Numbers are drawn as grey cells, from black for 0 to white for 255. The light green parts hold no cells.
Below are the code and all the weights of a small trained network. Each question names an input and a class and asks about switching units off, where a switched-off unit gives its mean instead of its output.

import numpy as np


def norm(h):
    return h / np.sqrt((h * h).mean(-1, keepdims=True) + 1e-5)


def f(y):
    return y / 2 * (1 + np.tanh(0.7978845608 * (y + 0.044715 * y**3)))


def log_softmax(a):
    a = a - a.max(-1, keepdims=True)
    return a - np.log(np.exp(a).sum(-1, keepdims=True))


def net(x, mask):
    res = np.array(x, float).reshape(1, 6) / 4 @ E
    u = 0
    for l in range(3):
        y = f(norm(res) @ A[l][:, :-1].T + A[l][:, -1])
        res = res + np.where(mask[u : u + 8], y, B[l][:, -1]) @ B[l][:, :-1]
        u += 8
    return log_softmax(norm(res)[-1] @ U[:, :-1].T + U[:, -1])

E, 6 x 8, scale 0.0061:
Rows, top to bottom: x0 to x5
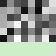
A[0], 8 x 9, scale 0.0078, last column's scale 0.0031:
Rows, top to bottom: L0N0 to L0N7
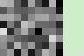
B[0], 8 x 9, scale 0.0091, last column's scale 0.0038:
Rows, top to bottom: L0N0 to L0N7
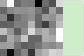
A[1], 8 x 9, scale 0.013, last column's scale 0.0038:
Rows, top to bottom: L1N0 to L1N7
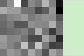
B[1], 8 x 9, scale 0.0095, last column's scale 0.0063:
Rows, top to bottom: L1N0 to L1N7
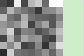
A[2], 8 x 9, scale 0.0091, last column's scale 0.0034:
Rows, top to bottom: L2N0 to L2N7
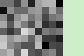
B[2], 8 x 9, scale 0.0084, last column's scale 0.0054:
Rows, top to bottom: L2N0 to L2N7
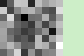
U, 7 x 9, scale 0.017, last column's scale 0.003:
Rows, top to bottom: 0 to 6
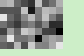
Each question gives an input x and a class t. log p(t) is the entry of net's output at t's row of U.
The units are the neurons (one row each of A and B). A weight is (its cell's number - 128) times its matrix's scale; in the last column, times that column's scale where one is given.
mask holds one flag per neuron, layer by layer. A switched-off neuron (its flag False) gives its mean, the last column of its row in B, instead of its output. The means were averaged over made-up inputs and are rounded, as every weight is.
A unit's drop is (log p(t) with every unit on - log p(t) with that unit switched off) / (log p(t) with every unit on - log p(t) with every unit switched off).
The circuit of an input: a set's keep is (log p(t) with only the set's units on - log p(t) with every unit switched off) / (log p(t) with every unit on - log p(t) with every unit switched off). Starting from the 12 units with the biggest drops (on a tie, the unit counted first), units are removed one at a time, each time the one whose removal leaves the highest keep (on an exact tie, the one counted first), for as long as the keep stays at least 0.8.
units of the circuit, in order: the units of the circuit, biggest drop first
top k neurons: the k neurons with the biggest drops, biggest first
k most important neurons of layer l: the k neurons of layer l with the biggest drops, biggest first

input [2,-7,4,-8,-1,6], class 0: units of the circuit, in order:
L1N6
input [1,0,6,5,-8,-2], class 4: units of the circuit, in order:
L0N3, L1N6
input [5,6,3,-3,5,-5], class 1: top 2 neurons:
L0N7, L2N0
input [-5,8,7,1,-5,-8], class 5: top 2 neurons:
L0N0, L2N7
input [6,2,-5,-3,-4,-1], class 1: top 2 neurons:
L0N7, L2N0
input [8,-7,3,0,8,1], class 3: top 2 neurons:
L2N4, L1N0
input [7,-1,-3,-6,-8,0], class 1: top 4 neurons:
L0N7, L1N3, L2N0, L1N5
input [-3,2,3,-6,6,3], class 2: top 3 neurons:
L0N4, L0N5, L1N7
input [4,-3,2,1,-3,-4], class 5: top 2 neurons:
L0N0, L1N0
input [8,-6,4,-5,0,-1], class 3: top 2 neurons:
L0N3, L2N4
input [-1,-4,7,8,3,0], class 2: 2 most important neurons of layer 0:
L0N4, L0N6
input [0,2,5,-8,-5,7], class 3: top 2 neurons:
L0N3, L2N4
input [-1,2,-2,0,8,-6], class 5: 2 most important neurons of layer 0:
L0N0, L0N5
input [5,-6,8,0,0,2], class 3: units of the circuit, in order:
L2N4
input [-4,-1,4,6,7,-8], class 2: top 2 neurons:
L0N4, L1N4
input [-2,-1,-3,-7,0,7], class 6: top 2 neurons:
L1N0, L1N5
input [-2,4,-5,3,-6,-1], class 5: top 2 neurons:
L0N0, L1N1
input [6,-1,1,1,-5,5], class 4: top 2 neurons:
L0N3, L1N7
